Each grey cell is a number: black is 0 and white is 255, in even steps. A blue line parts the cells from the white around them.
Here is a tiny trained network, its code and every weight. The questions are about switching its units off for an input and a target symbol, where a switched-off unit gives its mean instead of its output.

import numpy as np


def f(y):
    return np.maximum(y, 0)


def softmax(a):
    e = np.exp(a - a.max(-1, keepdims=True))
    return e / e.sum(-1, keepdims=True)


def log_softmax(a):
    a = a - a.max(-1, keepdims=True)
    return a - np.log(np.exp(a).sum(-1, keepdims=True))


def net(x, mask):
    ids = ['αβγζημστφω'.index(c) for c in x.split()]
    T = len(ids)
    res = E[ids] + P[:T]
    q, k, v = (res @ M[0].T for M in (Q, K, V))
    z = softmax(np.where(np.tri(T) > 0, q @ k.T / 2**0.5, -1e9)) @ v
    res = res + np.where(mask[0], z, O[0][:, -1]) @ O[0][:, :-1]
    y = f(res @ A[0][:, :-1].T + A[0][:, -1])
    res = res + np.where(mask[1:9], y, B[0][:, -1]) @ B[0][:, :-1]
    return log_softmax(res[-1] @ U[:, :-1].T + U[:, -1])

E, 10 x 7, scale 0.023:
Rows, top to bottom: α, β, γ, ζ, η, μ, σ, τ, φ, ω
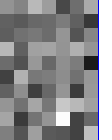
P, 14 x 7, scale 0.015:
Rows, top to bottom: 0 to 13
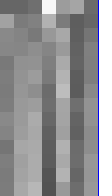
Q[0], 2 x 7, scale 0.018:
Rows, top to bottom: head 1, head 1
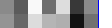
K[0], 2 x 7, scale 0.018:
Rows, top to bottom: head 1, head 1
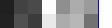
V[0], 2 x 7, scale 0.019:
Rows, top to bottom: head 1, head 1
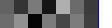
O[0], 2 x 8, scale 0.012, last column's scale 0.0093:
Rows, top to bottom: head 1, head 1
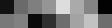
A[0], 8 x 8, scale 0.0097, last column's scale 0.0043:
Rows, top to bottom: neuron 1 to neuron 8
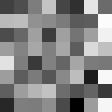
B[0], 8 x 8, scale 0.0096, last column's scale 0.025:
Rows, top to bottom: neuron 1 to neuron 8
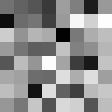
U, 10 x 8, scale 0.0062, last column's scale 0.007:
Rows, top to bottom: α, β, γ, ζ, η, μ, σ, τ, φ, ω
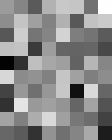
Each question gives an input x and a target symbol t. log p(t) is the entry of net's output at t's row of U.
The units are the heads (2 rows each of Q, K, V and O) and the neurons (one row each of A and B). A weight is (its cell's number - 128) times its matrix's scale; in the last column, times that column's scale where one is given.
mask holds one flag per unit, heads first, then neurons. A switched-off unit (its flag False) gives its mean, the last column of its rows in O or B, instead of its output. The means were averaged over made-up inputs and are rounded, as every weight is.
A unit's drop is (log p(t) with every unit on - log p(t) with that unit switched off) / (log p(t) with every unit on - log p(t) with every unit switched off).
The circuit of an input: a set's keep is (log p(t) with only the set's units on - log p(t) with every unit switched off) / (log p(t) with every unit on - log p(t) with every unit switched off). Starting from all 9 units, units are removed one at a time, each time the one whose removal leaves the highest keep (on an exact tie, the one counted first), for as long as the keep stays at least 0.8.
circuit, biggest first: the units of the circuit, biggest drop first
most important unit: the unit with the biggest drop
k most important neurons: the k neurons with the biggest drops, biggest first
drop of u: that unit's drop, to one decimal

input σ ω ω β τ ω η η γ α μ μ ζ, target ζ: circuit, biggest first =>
[head 1; neuron 2]
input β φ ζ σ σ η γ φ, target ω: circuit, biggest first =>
[head 1; neuron 3]
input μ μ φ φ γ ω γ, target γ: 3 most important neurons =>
[neuron 3; neuron 5; neuron 7]
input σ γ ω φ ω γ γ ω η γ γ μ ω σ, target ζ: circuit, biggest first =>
[head 1; neuron 2]
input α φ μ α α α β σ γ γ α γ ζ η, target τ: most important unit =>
neuron 2
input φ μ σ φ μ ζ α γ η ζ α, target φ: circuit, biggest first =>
[head 1; neuron 2]
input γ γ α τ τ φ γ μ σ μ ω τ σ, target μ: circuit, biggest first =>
[neuron 8; neuron 5; neuron 7]
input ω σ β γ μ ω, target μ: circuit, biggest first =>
[neuron 8; neuron 5]
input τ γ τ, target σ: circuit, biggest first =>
[neuron 7; head 1; neuron 8; neuron 2]
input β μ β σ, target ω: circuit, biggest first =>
[head 1; neuron 5]
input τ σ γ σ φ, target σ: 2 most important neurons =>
[neuron 7; neuron 2]
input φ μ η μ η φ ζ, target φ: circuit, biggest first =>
[neuron 2; head 1]
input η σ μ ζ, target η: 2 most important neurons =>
[neuron 7; neuron 8]
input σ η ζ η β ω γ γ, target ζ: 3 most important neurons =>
[neuron 2; neuron 3; neuron 6]
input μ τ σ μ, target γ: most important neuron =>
[neuron 3]
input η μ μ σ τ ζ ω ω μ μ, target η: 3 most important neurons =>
[neuron 7; neuron 6; neuron 5]
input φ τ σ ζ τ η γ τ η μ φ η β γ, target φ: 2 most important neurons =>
[neuron 2; neuron 3]
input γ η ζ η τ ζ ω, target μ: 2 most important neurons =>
[neuron 2; neuron 8]
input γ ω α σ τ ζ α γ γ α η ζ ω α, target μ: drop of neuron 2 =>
0.7
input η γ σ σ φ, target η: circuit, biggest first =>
[head 1]
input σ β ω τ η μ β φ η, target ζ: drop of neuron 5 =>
0.1
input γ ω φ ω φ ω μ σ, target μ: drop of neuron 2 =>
0.5
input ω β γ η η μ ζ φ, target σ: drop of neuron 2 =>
0.0
